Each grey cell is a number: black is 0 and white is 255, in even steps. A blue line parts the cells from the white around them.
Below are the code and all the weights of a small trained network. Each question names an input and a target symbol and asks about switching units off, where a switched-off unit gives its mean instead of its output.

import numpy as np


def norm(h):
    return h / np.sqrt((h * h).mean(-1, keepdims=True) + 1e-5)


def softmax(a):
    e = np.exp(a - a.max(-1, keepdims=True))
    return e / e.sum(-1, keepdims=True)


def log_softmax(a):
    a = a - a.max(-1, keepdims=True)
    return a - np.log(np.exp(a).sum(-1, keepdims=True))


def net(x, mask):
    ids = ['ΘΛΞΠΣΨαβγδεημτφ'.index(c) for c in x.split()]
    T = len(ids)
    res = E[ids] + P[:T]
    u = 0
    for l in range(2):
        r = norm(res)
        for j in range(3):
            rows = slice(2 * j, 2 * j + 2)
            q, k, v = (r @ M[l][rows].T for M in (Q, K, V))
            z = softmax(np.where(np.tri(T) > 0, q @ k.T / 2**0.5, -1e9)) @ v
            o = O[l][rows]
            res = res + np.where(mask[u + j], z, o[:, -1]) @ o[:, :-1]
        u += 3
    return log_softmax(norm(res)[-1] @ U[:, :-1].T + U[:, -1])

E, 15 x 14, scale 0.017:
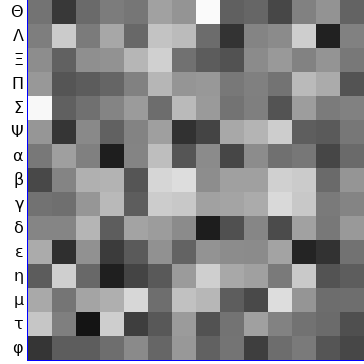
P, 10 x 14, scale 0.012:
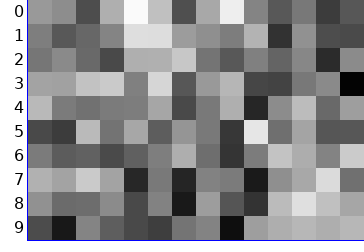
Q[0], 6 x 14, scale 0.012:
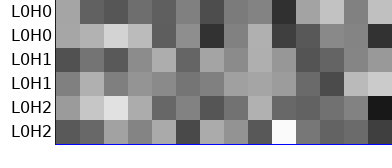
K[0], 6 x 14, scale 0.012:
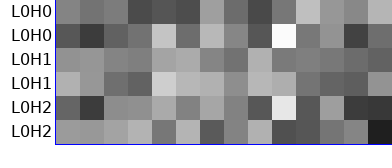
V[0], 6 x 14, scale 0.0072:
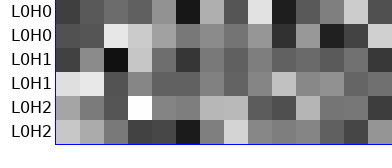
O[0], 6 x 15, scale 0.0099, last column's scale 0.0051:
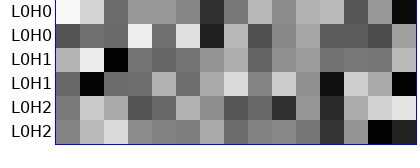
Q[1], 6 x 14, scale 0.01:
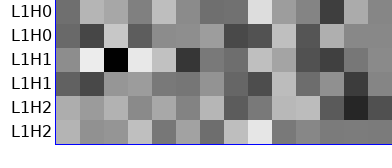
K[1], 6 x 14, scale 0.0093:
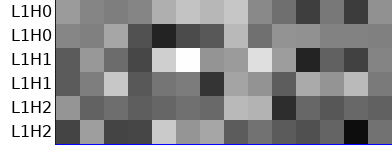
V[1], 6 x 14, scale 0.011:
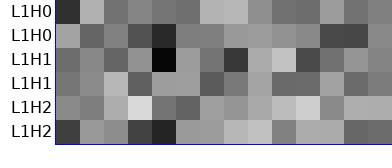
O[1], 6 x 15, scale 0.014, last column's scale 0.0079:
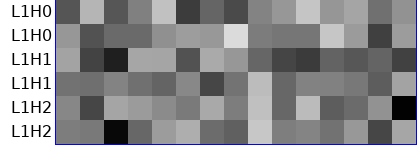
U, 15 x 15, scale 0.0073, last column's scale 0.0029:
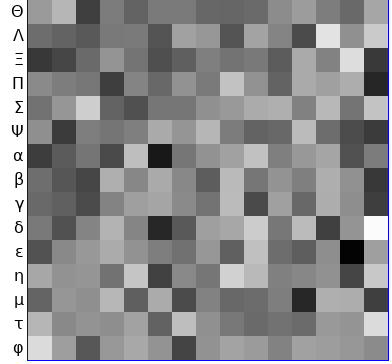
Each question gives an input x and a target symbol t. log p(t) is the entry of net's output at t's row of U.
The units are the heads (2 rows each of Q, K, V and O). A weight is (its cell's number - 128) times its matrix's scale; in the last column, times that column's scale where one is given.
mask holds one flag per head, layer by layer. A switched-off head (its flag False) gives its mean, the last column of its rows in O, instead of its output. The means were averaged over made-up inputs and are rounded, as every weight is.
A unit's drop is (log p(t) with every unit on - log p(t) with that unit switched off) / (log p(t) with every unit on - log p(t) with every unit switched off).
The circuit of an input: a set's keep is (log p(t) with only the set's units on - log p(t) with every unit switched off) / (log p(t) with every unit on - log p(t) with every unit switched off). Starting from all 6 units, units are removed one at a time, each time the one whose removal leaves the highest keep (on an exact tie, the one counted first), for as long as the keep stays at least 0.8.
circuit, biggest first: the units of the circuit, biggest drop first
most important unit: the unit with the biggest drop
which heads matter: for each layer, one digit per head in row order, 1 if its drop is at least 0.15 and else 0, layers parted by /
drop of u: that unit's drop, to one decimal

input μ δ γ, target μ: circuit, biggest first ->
(L0H2 L0H0)
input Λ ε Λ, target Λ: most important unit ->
L0H0
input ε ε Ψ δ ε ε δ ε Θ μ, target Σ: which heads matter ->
010 / 010
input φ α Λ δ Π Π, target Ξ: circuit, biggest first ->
(L0H2 L1H0)
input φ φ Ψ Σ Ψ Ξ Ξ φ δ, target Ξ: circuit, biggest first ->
(L0H2 L0H0)
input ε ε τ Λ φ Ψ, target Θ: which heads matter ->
011 / 000
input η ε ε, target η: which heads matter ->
101 / 000
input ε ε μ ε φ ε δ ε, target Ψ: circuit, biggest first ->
(L1H0 L0H1)
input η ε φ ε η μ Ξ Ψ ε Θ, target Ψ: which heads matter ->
000 / 100
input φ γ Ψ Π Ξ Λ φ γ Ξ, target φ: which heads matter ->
100 / 000
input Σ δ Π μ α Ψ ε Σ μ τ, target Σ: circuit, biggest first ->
(L1H1 L1H2)
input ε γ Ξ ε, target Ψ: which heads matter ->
110 / 100
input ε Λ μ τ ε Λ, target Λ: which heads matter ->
011 / 000
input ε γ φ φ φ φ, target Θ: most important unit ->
L0H0
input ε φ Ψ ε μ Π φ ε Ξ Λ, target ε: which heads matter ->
101 / 000
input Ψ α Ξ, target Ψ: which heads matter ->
001 / 100
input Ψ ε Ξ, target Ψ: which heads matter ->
000 / 100
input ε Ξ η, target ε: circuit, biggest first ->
(L0H0 L0H2)
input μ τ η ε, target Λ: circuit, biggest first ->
(L0H1 L1H1)
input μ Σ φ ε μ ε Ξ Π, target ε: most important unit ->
L0H2
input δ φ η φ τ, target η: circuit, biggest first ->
(L0H2 L0H0)
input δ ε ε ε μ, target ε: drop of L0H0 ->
0.3
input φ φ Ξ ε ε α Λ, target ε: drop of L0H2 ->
0.6
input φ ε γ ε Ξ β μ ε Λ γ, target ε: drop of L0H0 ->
0.3
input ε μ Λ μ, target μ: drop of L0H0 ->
0.2
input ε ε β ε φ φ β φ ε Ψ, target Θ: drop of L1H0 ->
0.0
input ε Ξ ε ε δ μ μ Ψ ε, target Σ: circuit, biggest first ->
(L1H1)
